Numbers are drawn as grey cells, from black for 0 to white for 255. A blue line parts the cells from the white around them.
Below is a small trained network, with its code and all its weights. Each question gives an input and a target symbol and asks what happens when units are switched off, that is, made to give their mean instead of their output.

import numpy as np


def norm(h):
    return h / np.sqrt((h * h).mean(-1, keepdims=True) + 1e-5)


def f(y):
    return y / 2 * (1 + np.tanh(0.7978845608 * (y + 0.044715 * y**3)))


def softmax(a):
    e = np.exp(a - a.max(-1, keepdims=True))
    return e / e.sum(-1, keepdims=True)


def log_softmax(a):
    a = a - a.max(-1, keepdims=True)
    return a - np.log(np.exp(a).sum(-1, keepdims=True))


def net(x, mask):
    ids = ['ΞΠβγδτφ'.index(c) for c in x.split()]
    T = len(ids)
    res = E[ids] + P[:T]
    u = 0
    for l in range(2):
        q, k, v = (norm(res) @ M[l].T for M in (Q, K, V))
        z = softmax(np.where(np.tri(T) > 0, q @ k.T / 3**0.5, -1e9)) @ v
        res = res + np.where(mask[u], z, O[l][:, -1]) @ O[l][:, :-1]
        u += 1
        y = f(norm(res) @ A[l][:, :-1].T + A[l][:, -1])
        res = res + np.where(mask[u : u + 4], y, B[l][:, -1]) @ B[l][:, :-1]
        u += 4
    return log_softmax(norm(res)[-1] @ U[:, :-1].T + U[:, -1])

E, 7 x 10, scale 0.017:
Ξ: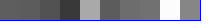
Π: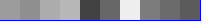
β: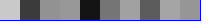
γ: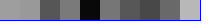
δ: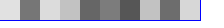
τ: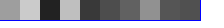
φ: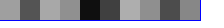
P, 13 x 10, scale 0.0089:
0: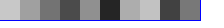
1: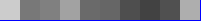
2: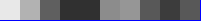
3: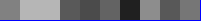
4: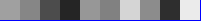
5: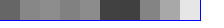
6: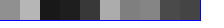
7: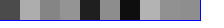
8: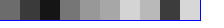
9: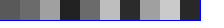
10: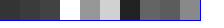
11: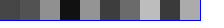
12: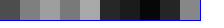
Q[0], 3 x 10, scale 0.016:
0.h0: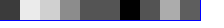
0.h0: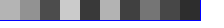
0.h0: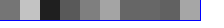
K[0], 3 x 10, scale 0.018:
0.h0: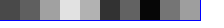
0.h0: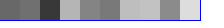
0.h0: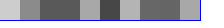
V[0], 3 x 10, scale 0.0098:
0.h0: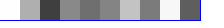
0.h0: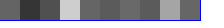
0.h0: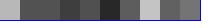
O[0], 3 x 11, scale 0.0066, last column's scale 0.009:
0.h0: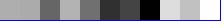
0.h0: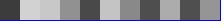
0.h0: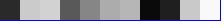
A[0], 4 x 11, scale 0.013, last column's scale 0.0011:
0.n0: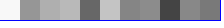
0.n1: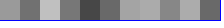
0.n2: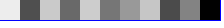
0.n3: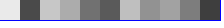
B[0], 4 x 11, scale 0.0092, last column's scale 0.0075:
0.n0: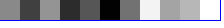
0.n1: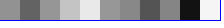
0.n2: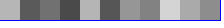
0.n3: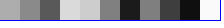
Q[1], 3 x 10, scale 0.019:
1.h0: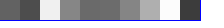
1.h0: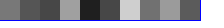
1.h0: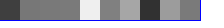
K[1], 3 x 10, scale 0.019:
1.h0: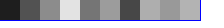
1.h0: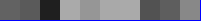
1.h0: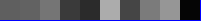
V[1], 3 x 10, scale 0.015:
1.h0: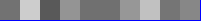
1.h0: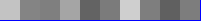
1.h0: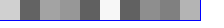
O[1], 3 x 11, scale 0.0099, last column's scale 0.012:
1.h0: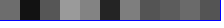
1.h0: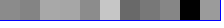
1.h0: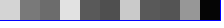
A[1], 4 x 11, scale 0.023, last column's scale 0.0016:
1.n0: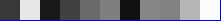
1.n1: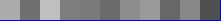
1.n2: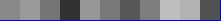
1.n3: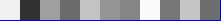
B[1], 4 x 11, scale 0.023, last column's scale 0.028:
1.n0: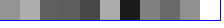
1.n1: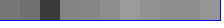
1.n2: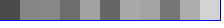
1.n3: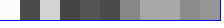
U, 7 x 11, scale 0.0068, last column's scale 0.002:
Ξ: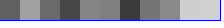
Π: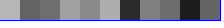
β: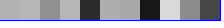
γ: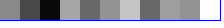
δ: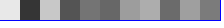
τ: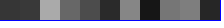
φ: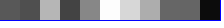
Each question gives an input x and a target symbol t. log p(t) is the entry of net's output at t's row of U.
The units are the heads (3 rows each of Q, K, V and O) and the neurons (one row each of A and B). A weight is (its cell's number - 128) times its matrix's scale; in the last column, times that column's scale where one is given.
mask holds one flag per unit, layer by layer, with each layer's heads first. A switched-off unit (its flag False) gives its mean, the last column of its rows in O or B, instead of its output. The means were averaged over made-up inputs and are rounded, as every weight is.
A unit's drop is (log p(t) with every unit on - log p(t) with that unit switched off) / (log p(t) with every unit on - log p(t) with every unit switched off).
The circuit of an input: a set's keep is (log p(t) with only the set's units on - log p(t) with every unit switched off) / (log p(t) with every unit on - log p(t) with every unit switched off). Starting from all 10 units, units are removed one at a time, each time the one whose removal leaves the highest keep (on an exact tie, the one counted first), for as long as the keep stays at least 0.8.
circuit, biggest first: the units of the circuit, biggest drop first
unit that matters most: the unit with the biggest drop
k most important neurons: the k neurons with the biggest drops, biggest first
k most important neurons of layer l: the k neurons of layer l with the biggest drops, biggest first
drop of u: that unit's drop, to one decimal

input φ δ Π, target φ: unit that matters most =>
0.h0
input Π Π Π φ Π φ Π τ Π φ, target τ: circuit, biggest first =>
(1.n0 1.h0 0.n1)
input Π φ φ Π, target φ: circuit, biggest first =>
(1.n0 0.h0)
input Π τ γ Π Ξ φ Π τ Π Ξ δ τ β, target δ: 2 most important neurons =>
(1.n3 1.n0)
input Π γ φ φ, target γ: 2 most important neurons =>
(1.n1 1.n0)
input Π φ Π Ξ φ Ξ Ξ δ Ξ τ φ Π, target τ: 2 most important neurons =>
(1.n0 1.n2)
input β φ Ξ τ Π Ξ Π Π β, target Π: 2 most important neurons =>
(0.n3 1.n2)
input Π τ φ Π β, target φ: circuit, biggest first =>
(1.n0 1.h0 1.n3)
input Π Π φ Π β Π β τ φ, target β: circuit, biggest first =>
(0.h0 1.h0 1.n2 1.n0)
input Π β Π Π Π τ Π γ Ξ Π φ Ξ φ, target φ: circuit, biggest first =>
(0.h0 1.n0)
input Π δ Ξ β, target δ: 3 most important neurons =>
(0.n0 1.n3 1.n0)
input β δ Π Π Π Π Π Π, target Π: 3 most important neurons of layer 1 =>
(1.n2 1.n0 1.n3)
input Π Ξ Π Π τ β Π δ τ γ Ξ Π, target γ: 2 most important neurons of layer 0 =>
(0.n0 0.n1)
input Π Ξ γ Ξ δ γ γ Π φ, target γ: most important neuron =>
(1.n0)
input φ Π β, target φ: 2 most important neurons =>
(1.n0 0.n0)
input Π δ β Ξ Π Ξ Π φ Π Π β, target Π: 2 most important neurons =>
(1.n2 1.n0)
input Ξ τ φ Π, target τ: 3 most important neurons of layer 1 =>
(1.n0 1.n2 1.n3)
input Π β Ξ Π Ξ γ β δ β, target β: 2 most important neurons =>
(1.n0 1.n2)
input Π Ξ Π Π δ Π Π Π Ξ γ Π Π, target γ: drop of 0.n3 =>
0.0
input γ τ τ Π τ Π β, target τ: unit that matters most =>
1.h0
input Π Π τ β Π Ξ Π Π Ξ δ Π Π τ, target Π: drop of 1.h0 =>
0.5
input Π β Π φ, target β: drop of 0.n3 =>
0.1
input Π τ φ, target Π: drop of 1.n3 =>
0.2
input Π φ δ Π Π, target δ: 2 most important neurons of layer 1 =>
(1.n3 1.n0)
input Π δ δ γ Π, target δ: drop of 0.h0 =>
1.3
